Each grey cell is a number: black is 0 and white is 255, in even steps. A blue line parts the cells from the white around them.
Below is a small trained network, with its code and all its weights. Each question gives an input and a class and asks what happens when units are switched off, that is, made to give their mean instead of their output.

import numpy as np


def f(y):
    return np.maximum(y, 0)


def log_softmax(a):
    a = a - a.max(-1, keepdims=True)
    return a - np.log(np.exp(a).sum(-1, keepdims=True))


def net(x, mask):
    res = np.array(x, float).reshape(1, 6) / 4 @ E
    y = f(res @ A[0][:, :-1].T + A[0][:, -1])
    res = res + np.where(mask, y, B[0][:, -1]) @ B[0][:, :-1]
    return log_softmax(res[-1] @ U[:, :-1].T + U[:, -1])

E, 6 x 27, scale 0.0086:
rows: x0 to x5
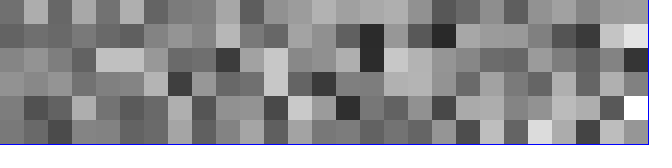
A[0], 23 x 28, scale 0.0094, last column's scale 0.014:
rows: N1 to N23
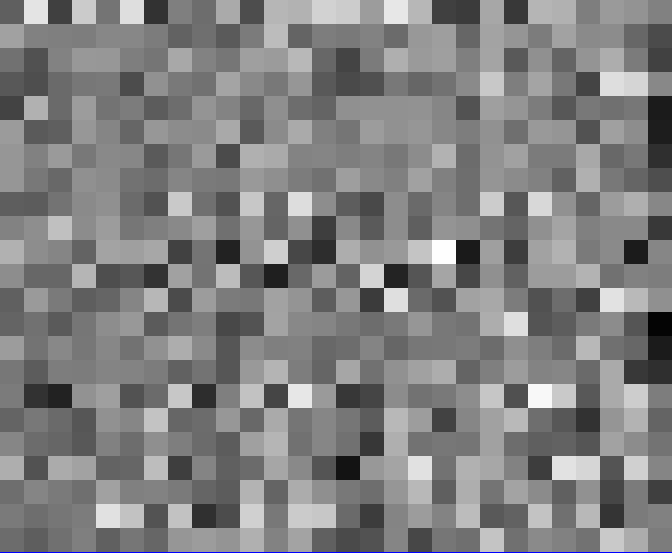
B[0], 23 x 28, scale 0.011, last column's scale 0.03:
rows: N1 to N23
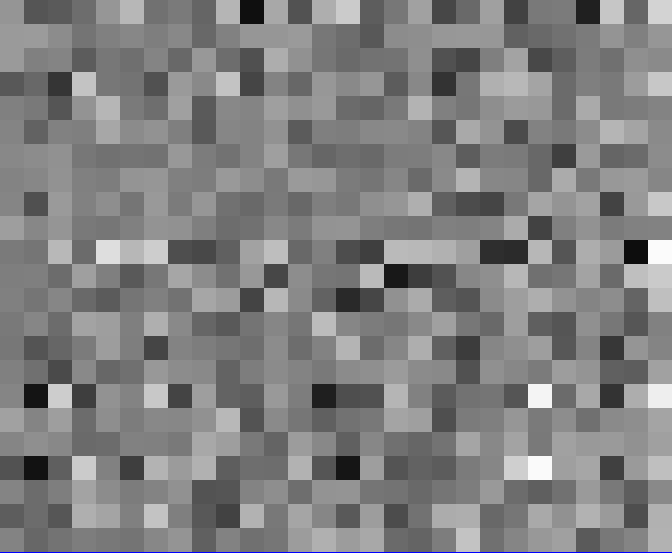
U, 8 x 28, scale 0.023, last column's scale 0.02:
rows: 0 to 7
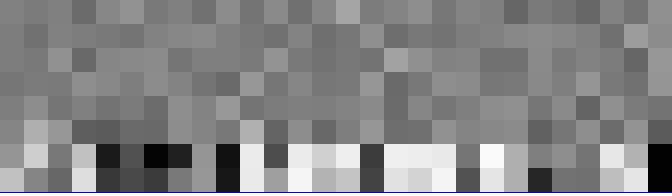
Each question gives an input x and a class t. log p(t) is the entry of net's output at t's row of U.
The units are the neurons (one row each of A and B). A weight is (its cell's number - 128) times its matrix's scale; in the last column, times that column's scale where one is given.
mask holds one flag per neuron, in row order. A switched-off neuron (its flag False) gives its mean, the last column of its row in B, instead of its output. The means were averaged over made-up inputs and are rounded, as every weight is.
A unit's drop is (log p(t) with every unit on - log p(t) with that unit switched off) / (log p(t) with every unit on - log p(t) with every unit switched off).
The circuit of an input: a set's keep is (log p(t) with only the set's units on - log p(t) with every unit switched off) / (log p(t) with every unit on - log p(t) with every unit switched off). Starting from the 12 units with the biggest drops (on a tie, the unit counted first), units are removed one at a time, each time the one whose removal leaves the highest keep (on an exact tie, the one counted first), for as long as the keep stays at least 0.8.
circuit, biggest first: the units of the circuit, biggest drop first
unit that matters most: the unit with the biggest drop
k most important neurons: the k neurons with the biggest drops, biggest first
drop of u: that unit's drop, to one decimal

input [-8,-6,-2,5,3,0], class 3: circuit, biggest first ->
N17
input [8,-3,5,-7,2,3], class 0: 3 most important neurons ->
N1; N11; N20
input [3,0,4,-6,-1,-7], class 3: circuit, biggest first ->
N22; N17
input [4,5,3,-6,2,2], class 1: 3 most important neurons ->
N11; N4; N23
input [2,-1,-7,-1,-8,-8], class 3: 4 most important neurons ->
N1; N17; N11; N13
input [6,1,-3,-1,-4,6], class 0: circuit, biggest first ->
N1; N20
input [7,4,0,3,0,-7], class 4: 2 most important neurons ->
N11; N17
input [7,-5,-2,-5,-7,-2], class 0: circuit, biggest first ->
N17; N1
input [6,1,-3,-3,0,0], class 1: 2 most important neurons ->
N11; N12
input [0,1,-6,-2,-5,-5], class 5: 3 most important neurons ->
N11; N1; N17
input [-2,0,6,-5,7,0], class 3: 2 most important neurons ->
N22; N11
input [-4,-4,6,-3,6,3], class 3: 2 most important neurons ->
N22; N1
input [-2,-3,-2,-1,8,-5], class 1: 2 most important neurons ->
N11; N20
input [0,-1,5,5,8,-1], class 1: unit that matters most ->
N20
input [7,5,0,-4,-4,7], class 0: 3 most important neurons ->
N1; N20; N11
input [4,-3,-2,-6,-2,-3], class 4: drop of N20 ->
0.2
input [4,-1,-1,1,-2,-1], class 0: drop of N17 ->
0.4
